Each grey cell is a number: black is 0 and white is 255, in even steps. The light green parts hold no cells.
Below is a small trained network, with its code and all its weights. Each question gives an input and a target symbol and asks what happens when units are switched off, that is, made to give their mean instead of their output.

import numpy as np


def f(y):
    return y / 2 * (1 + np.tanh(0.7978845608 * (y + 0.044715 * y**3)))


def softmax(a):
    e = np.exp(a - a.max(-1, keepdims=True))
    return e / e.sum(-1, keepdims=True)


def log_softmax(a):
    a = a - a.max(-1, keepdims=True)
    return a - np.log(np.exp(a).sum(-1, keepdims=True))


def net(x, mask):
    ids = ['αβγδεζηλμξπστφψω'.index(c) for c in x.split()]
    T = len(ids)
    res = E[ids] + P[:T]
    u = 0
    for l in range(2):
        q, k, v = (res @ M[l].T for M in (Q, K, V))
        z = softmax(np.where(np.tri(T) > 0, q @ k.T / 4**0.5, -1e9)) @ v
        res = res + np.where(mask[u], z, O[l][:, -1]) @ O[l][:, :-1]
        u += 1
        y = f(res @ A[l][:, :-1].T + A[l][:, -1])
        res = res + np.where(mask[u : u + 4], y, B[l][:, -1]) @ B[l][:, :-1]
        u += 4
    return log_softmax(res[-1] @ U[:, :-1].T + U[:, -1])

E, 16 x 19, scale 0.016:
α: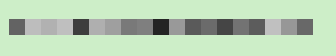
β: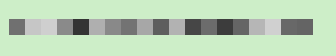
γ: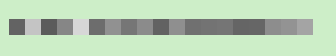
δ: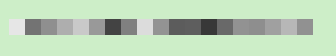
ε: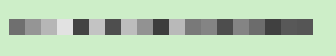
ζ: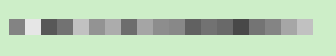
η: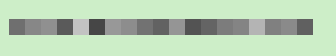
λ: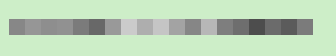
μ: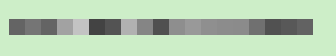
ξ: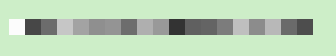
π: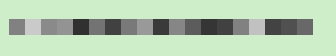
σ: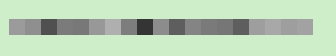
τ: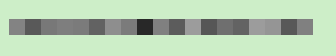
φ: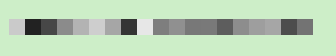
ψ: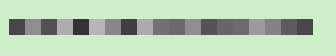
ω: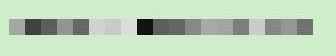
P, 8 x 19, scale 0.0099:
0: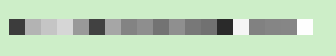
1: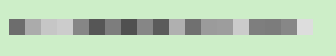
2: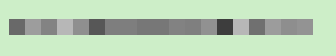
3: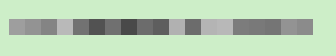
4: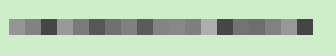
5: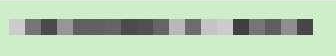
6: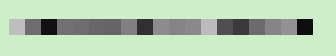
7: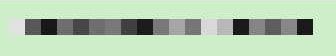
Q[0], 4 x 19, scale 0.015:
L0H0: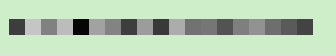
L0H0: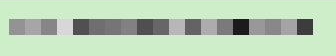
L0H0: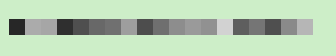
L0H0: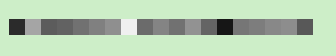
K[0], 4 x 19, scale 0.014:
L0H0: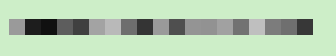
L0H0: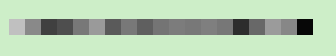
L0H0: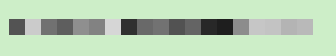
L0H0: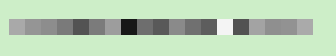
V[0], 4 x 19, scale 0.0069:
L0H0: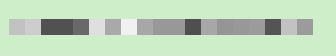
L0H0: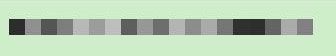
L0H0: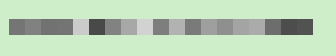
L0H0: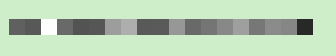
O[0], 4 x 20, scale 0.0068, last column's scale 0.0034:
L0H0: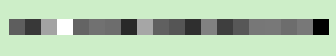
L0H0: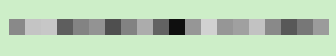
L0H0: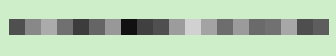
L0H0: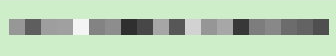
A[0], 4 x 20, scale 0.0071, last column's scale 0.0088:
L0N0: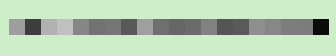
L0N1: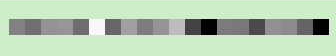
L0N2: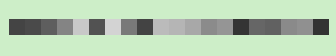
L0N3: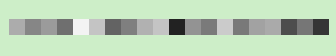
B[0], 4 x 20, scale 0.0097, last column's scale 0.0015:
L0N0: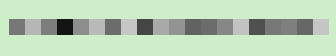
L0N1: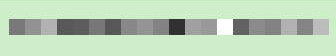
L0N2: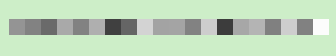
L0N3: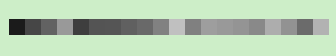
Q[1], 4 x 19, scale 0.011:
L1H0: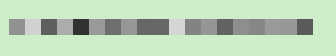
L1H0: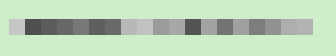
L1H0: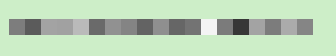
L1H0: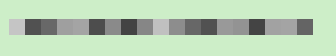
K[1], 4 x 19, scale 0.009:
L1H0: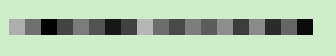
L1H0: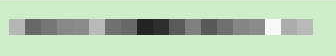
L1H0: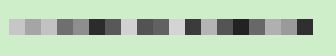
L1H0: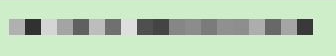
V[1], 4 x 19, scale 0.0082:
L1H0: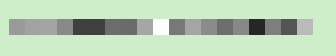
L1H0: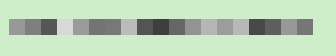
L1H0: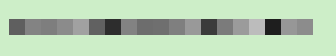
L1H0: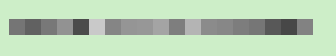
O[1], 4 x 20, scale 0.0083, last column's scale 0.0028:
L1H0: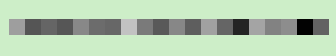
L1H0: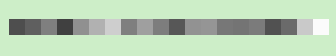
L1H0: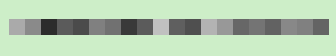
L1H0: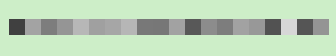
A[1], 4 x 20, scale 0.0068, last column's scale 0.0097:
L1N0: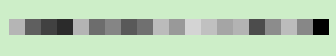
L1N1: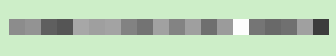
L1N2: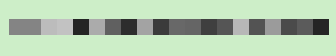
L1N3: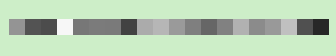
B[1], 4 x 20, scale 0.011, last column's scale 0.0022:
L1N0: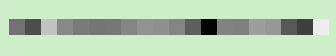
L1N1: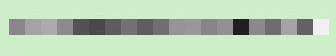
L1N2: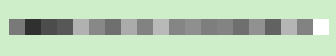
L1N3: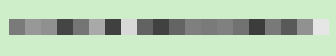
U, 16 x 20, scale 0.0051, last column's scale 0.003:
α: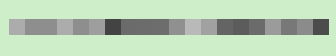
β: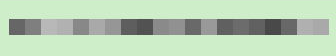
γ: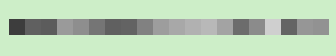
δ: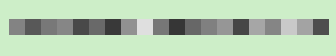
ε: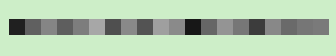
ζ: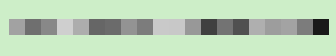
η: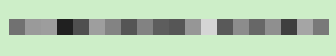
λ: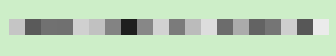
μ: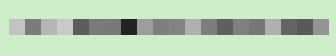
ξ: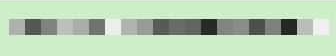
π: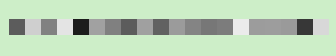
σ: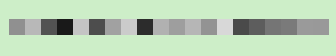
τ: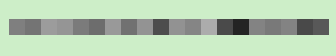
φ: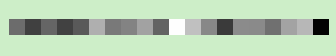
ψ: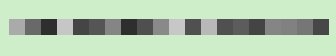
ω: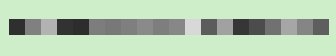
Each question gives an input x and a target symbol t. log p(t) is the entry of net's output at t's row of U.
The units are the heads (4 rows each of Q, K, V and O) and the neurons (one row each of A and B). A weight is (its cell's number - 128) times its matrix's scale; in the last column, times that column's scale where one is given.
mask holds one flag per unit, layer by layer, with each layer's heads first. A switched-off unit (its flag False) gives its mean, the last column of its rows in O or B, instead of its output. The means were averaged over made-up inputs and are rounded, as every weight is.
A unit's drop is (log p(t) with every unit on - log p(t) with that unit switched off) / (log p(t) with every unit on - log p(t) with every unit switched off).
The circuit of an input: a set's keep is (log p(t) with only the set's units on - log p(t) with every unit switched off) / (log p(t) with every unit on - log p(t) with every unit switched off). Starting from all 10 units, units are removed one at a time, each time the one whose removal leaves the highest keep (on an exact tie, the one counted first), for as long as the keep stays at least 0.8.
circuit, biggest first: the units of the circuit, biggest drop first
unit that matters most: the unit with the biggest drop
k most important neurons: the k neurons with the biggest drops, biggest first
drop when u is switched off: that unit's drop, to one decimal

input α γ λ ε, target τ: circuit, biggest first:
[L1H0 L0H0]
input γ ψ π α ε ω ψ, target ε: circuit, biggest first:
[L0H0 L0N0]
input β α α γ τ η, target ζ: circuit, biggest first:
[L0H0 L1N0 L0N2]
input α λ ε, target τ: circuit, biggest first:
[L1H0]
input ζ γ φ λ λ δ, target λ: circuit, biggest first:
[L0H0 L0N0 L1N2 L1H0]
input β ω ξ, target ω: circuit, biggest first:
[L1N1 L1H0]
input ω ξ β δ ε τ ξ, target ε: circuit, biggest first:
[L0N3 L0H0 L1N3]
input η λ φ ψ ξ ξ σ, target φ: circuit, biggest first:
[L0H0 L0N2 L1H0]
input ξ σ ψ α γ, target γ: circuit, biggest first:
[L0H0 L0N3]
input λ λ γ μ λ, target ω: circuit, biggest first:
[L0H0 L1H0 L1N0]
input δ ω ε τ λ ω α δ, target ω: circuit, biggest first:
[L1H0 L1N1]
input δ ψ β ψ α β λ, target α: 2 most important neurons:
[L1N3 L0N2]
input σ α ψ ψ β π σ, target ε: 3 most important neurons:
[L1N3 L1N0 L0N2]
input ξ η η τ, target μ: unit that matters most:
L1N0
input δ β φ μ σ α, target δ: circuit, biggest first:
[L0H0 L0N1]
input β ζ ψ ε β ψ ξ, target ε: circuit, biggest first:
[L0H0 L0N3 L1N3]
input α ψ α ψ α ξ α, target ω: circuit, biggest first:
[L0H0 L0N1]
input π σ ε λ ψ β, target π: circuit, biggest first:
[L1H0 L0H0]
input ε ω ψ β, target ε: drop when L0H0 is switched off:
1.1
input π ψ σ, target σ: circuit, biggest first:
[L0H0]
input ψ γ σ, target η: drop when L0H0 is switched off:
0.7
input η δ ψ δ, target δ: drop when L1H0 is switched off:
0.3
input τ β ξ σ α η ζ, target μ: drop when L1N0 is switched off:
0.3
